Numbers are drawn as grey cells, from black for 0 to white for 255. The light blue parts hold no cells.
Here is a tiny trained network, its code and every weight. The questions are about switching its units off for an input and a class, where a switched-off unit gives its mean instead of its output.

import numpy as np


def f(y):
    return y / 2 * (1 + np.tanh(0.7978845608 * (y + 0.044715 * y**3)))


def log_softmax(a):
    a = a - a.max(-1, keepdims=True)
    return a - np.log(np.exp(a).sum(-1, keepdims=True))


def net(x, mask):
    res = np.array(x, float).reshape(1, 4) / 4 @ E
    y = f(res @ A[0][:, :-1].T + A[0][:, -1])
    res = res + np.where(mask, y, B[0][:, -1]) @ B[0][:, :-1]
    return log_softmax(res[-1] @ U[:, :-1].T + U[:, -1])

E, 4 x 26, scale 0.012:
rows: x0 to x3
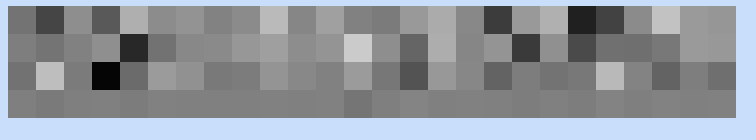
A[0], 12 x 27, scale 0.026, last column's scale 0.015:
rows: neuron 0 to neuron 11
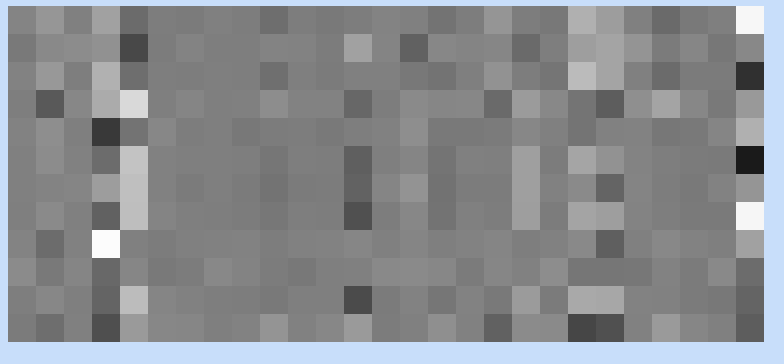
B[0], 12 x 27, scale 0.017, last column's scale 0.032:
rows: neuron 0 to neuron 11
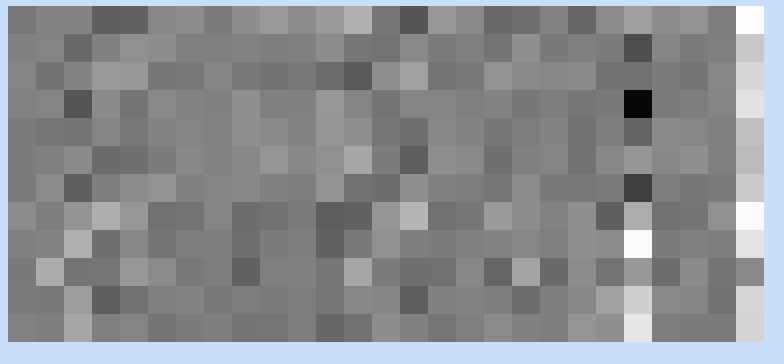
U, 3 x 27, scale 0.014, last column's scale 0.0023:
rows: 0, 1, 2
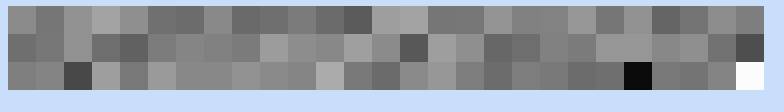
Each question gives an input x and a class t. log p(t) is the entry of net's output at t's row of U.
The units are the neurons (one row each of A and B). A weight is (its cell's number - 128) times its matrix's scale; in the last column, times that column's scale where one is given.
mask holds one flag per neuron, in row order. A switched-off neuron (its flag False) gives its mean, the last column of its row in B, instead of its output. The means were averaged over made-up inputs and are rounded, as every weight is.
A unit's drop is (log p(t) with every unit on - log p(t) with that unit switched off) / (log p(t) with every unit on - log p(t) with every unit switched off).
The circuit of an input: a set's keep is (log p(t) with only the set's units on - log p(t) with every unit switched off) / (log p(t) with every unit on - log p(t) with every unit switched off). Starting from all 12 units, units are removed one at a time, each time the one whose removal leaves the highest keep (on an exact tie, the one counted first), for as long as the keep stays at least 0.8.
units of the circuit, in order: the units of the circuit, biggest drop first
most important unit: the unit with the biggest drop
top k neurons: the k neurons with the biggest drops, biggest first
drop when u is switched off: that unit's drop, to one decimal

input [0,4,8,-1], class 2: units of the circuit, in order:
neuron 8; neuron 10
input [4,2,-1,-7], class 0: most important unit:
neuron 0
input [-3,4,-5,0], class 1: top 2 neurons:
neuron 7; neuron 0
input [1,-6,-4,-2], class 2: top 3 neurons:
neuron 3; neuron 6; neuron 11
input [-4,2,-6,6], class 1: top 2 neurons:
neuron 7; neuron 0
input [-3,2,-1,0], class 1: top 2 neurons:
neuron 7; neuron 3
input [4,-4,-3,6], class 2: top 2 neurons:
neuron 3; neuron 6
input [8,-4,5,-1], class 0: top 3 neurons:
neuron 11; neuron 0; neuron 7
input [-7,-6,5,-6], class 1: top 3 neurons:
neuron 0; neuron 5; neuron 10
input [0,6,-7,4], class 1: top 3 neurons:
neuron 7; neuron 2; neuron 11
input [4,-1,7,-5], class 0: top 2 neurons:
neuron 0; neuron 5
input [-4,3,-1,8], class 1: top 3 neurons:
neuron 7; neuron 3; neuron 0
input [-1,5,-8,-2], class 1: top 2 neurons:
neuron 7; neuron 2
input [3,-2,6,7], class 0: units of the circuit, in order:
neuron 0
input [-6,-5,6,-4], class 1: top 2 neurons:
neuron 0; neuron 5
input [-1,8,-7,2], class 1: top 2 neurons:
neuron 7; neuron 2
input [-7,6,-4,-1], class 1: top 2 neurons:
neuron 0; neuron 7
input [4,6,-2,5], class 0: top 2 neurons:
neuron 0; neuron 5
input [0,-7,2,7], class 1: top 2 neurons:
neuron 5; neuron 10
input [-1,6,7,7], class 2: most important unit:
neuron 8
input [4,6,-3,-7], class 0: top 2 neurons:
neuron 0; neuron 5
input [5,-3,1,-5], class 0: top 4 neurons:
neuron 11; neuron 0; neuron 1; neuron 7
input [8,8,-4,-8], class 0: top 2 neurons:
neuron 0; neuron 11
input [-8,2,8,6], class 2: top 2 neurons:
neuron 1; neuron 8
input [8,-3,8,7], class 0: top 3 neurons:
neuron 0; neuron 11; neuron 7
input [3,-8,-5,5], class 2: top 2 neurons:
neuron 3; neuron 6
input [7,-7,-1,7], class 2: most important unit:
neuron 3
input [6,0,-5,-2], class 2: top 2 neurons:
neuron 3; neuron 7
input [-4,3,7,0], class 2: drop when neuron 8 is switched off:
0.2
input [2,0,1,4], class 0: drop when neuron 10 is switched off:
0.2
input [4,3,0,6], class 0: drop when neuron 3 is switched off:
0.0
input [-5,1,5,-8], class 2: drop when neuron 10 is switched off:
0.2
